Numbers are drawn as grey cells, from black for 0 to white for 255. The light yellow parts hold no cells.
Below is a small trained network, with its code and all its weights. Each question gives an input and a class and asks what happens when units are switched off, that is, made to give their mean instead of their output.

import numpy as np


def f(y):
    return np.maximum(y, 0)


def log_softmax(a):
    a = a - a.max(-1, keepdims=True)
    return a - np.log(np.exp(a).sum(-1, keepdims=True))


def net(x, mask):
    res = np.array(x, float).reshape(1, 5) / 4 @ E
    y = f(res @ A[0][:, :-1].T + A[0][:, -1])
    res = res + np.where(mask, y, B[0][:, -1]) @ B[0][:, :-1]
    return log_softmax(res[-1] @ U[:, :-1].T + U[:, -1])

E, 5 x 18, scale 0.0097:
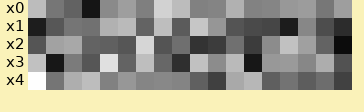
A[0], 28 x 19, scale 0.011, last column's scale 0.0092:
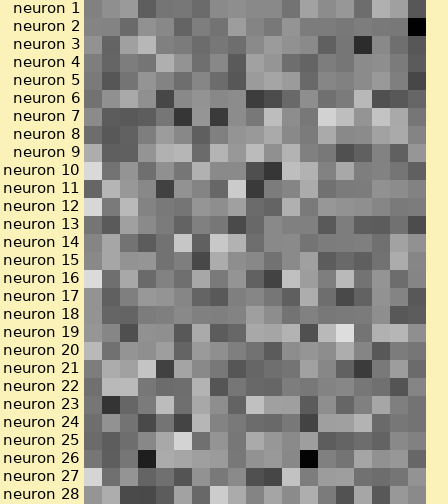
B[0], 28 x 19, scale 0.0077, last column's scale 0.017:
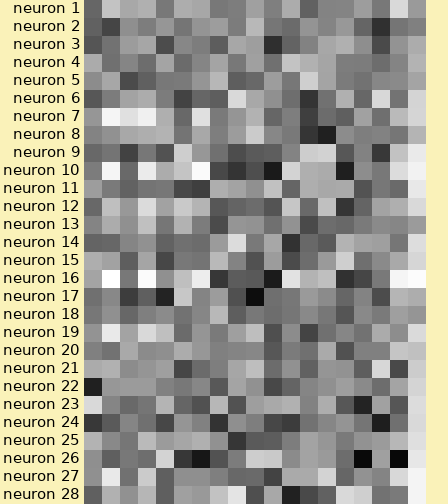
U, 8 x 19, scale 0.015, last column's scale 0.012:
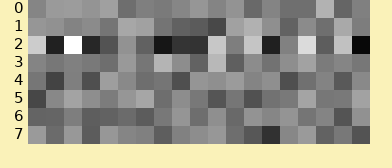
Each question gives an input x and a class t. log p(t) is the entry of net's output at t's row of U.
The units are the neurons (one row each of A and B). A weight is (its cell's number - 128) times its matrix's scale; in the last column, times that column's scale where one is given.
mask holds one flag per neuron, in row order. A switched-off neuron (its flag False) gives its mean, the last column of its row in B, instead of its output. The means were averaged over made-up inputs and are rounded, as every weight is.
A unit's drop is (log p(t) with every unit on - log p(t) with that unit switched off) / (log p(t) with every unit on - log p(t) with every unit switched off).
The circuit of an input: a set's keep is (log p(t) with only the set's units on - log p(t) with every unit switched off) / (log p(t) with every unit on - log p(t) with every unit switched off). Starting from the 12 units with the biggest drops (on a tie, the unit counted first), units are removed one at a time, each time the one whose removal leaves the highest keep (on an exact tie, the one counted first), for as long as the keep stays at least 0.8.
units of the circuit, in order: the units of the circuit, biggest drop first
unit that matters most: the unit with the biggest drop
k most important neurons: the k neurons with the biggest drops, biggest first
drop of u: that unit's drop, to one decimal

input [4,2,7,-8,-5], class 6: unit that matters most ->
neuron 11
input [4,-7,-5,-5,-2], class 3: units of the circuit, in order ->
(neuron 11; neuron 28; neuron 14)
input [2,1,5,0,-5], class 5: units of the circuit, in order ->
(neuron 24; neuron 23)
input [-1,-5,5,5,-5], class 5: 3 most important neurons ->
(neuron 24; neuron 7; neuron 19)
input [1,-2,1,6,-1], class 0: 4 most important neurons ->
(neuron 26; neuron 19; neuron 9; neuron 23)
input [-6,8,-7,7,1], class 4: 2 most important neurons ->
(neuron 23; neuron 26)
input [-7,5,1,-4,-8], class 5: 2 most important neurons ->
(neuron 26; neuron 23)
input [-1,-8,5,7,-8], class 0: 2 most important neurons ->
(neuron 19; neuron 26)
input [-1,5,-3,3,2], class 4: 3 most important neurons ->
(neuron 16; neuron 10; neuron 27)
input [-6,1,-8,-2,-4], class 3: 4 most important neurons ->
(neuron 16; neuron 10; neuron 27; neuron 12)
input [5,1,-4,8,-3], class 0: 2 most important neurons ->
(neuron 19; neuron 7)
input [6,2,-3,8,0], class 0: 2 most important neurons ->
(neuron 26; neuron 19)
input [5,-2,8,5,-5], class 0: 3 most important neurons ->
(neuron 26; neuron 19; neuron 9)
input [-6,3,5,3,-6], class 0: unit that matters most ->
neuron 9
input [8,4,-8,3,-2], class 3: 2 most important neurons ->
(neuron 28; neuron 9)
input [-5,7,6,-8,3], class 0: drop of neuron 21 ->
0.2
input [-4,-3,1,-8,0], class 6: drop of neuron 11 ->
0.1
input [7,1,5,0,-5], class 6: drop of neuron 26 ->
0.3
